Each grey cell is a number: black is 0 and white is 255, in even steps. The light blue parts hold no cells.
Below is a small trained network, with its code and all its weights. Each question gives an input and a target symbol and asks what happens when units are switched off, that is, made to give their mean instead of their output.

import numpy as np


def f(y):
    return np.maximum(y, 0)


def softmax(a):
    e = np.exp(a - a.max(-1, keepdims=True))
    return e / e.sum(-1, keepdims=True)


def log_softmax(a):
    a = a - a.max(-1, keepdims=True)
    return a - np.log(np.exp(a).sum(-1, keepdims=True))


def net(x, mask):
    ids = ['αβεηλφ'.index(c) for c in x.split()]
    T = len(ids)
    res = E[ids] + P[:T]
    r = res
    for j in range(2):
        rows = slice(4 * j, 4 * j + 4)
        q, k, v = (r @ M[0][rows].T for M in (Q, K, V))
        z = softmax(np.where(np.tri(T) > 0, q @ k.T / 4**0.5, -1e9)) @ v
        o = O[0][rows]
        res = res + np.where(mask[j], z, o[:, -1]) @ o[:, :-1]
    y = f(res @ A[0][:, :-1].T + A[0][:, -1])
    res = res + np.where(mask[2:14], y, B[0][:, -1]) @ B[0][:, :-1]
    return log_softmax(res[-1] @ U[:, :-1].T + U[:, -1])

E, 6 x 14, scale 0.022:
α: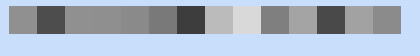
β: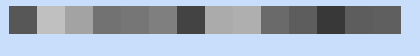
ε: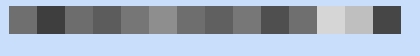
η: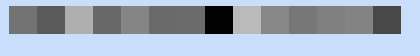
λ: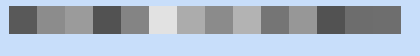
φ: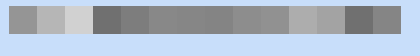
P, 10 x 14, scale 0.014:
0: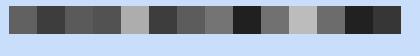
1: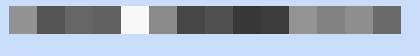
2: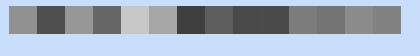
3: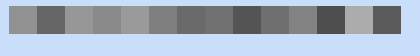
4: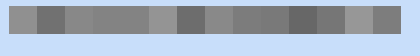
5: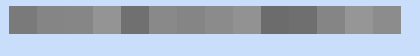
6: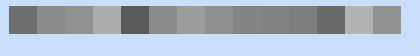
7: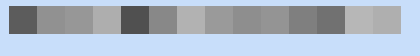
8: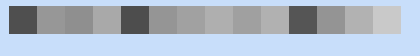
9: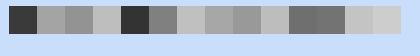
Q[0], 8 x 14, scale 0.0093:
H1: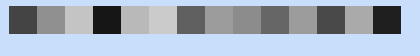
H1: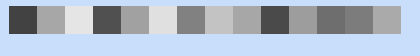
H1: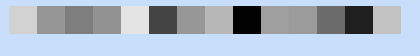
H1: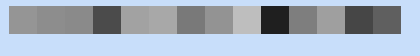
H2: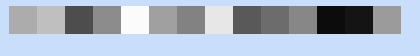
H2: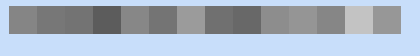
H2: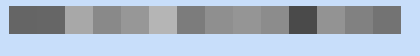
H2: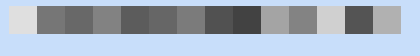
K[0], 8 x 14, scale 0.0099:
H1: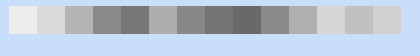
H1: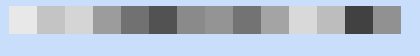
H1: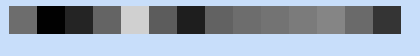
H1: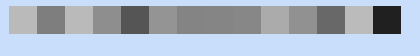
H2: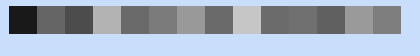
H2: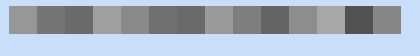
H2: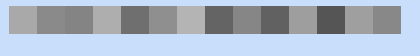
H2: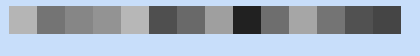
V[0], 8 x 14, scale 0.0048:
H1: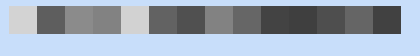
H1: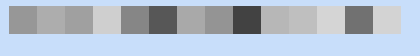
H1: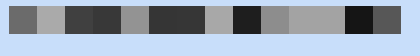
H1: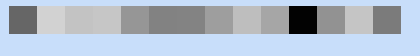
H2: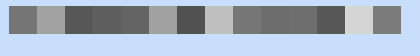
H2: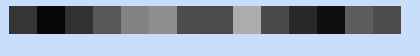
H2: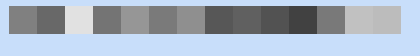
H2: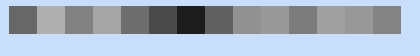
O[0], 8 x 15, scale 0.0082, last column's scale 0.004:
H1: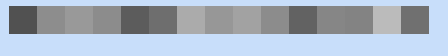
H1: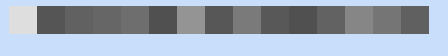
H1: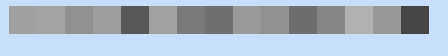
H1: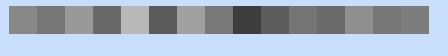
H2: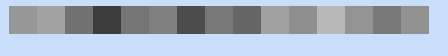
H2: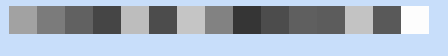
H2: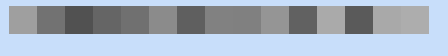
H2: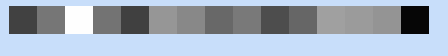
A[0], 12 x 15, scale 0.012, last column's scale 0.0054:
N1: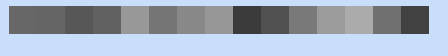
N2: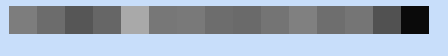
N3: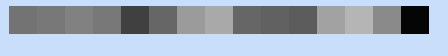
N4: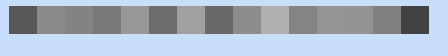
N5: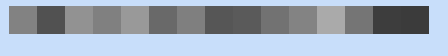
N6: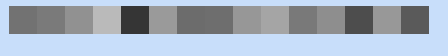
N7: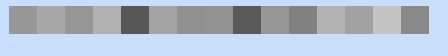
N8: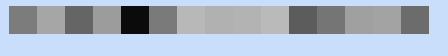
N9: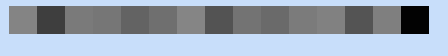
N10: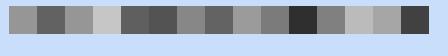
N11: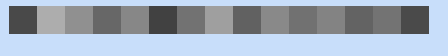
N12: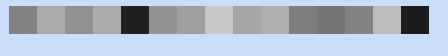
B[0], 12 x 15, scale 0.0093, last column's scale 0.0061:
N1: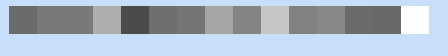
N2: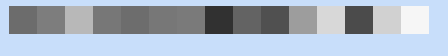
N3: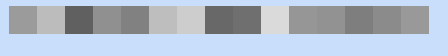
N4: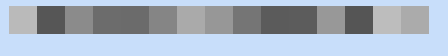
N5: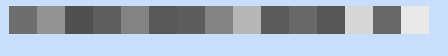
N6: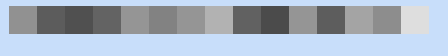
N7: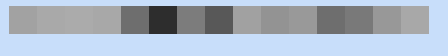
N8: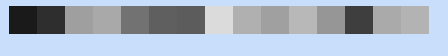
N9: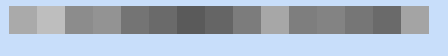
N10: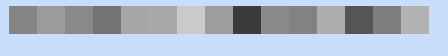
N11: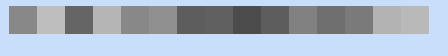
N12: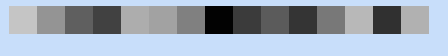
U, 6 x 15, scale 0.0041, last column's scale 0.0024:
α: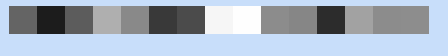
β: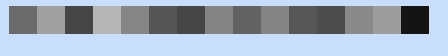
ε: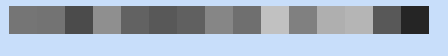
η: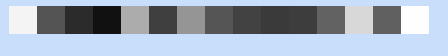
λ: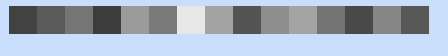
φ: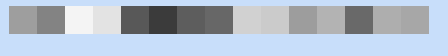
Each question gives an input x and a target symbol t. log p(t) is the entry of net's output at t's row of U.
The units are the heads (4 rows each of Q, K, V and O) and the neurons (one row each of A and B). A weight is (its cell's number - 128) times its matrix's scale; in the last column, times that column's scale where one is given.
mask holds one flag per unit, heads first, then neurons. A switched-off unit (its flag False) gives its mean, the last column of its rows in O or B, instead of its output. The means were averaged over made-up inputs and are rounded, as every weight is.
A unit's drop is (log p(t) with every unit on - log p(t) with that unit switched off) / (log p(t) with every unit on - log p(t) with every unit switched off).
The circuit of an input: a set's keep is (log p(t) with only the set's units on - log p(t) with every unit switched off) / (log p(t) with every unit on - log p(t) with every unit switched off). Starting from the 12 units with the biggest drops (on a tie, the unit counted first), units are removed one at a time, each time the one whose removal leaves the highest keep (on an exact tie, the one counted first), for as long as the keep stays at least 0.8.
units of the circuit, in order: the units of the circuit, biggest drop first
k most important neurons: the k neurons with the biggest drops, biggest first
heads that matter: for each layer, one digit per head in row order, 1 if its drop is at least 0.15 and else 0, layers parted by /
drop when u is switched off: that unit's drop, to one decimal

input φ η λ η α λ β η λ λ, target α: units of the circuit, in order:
N8
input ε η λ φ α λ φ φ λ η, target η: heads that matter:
10
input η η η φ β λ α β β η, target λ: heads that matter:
01
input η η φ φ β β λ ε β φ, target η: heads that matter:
00
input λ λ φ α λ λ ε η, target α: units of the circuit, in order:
H2, N6
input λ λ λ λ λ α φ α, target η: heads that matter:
10
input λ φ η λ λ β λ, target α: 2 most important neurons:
N8, N2
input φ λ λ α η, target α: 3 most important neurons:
N6, N2, N12
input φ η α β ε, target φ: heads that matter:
11
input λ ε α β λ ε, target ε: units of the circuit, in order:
N1, H2
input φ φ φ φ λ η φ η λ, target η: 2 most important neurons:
N8, N1
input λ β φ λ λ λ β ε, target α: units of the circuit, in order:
H2, N6
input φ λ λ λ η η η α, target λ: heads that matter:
11
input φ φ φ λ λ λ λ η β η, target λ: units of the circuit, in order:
N10
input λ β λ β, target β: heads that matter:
10
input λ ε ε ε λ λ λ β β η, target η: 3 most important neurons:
N5, N4, N8
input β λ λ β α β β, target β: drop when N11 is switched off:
1.0
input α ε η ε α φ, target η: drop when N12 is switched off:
-0.1
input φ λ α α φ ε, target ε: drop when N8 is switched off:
-0.1
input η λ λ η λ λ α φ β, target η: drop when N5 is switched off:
-0.1
